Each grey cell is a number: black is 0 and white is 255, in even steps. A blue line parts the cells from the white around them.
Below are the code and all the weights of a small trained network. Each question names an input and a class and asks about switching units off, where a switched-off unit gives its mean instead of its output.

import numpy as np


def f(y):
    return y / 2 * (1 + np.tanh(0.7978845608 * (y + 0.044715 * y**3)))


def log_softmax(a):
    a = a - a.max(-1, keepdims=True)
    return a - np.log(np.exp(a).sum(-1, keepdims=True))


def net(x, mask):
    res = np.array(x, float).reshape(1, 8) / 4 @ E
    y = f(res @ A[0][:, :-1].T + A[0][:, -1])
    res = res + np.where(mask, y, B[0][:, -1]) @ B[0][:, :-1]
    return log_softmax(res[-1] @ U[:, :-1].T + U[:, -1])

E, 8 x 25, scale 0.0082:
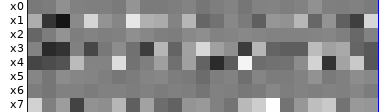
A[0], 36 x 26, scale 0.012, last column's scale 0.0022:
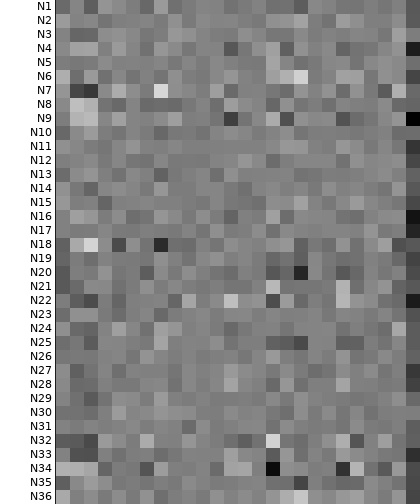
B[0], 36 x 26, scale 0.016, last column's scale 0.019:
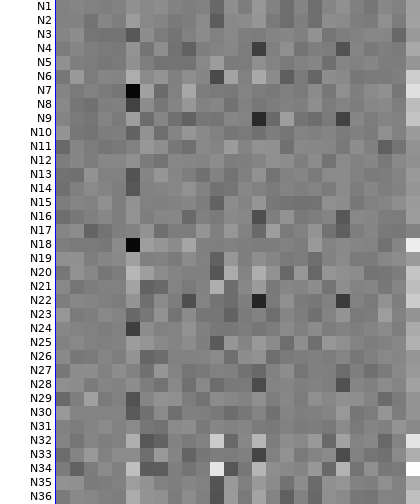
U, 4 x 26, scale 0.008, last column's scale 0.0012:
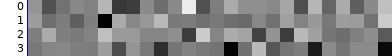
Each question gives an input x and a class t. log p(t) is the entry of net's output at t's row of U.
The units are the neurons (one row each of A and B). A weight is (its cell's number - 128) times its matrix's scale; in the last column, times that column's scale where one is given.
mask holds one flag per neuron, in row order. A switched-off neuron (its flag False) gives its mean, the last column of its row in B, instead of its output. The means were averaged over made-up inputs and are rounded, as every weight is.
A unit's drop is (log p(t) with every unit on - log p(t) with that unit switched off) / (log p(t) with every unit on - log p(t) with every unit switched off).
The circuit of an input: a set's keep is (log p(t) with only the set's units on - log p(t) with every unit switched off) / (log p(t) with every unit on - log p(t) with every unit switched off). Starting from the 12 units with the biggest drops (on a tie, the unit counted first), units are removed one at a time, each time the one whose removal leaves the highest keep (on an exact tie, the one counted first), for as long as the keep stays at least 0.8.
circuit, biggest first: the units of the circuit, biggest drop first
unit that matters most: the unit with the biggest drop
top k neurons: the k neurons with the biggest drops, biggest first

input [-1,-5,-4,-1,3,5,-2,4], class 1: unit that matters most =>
N34
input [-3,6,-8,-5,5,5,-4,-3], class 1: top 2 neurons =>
[N34; N7]
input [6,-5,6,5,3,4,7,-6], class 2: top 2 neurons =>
[N20; N7]
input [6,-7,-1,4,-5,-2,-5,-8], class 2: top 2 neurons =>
[N20; N35]
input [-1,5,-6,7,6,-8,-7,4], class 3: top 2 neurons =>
[N22; N34]
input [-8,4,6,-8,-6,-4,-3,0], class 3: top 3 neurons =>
[N9; N4; N32]
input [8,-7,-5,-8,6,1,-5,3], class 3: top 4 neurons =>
[N9; N34; N7; N4]
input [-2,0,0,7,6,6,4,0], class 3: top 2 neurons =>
[N22; N34]
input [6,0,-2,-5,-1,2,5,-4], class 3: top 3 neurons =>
[N9; N6; N4]
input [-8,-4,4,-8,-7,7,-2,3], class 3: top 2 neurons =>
[N9; N4]
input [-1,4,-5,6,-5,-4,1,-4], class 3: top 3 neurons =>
[N22; N32; N33]
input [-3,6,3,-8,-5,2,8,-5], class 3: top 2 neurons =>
[N9; N4]
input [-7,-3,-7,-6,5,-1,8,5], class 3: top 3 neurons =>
[N34; N9; N4]
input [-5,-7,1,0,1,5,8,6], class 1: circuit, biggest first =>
[N18]
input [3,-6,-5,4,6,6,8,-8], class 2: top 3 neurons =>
[N20; N34; N35]
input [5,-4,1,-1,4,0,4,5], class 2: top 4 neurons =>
[N34; N6; N7; N36]
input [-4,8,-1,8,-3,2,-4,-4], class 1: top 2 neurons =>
[N7; N9]
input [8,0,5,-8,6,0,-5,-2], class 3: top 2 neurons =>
[N9; N34]
